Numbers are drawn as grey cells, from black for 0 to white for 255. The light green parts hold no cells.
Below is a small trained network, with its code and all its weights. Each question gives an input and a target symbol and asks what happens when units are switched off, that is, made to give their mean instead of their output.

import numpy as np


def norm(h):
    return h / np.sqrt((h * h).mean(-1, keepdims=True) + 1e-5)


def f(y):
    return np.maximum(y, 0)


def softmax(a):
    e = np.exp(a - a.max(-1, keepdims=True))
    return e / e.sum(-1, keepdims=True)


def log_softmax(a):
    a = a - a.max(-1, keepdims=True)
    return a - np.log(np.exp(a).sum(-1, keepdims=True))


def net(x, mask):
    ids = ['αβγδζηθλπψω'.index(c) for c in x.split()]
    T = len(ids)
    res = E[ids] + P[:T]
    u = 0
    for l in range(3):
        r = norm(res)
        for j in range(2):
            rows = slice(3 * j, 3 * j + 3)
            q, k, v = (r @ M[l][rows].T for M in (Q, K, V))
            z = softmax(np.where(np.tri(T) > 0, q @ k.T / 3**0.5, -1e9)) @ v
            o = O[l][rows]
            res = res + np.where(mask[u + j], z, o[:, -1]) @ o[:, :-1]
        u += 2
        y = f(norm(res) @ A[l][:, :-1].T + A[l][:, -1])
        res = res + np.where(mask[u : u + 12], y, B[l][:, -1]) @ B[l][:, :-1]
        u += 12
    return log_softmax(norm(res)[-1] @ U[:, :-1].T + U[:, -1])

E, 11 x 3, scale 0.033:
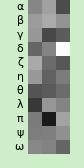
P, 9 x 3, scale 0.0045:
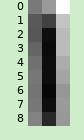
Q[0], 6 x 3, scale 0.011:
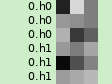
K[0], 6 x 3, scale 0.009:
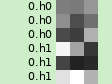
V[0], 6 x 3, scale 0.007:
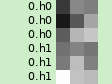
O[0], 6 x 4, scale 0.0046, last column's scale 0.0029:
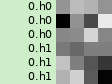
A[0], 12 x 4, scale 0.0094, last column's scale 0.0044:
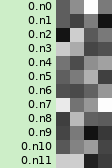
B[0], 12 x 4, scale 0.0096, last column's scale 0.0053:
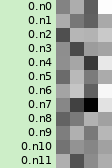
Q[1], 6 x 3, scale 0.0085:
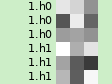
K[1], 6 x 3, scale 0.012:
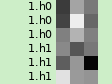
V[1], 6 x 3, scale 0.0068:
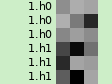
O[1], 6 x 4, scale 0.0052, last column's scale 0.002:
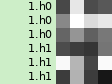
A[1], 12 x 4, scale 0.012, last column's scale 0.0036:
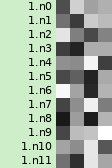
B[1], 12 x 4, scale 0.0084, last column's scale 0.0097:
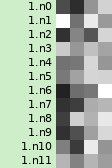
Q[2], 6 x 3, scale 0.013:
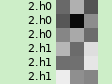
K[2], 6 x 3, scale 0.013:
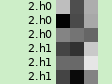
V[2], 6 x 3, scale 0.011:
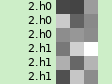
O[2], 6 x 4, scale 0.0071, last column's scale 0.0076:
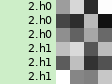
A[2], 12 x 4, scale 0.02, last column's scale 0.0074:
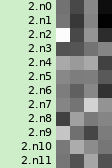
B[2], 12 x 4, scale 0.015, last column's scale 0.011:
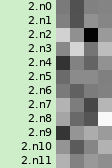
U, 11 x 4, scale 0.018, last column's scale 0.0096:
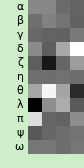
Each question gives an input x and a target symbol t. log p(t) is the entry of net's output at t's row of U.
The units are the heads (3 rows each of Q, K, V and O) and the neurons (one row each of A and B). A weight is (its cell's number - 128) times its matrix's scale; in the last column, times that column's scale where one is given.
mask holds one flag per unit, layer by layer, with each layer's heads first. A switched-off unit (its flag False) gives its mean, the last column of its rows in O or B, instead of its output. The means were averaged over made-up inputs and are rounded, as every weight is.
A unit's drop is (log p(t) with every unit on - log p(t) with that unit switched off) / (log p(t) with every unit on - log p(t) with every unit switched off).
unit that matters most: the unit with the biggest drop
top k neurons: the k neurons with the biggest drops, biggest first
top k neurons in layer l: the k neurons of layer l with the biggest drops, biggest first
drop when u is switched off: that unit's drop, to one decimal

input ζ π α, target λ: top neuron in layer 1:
[1.n8]
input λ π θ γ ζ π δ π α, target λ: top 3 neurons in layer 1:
[1.n8 1.n1 1.n3]
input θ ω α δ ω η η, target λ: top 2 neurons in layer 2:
[2.n9 2.n8]
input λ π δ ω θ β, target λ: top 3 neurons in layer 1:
[1.n8 1.n6 1.n9]
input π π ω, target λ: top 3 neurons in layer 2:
[2.n7 2.n2 2.n3]
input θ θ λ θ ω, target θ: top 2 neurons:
[1.n8 1.n5]
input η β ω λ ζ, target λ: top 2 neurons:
[2.n9 2.n8]
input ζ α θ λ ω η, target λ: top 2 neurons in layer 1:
[1.n8 1.n9]
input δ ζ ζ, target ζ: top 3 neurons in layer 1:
[1.n8 1.n9 1.n7]
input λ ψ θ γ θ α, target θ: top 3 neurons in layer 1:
[1.n8 1.n2 1.n7]
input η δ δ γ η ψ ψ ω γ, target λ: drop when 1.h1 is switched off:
0.2
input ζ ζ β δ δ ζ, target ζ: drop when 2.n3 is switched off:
-0.1
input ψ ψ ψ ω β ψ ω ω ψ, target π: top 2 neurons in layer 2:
[2.n8 2.n9]
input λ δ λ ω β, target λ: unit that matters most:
2.n9
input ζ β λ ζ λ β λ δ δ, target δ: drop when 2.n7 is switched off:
0.1
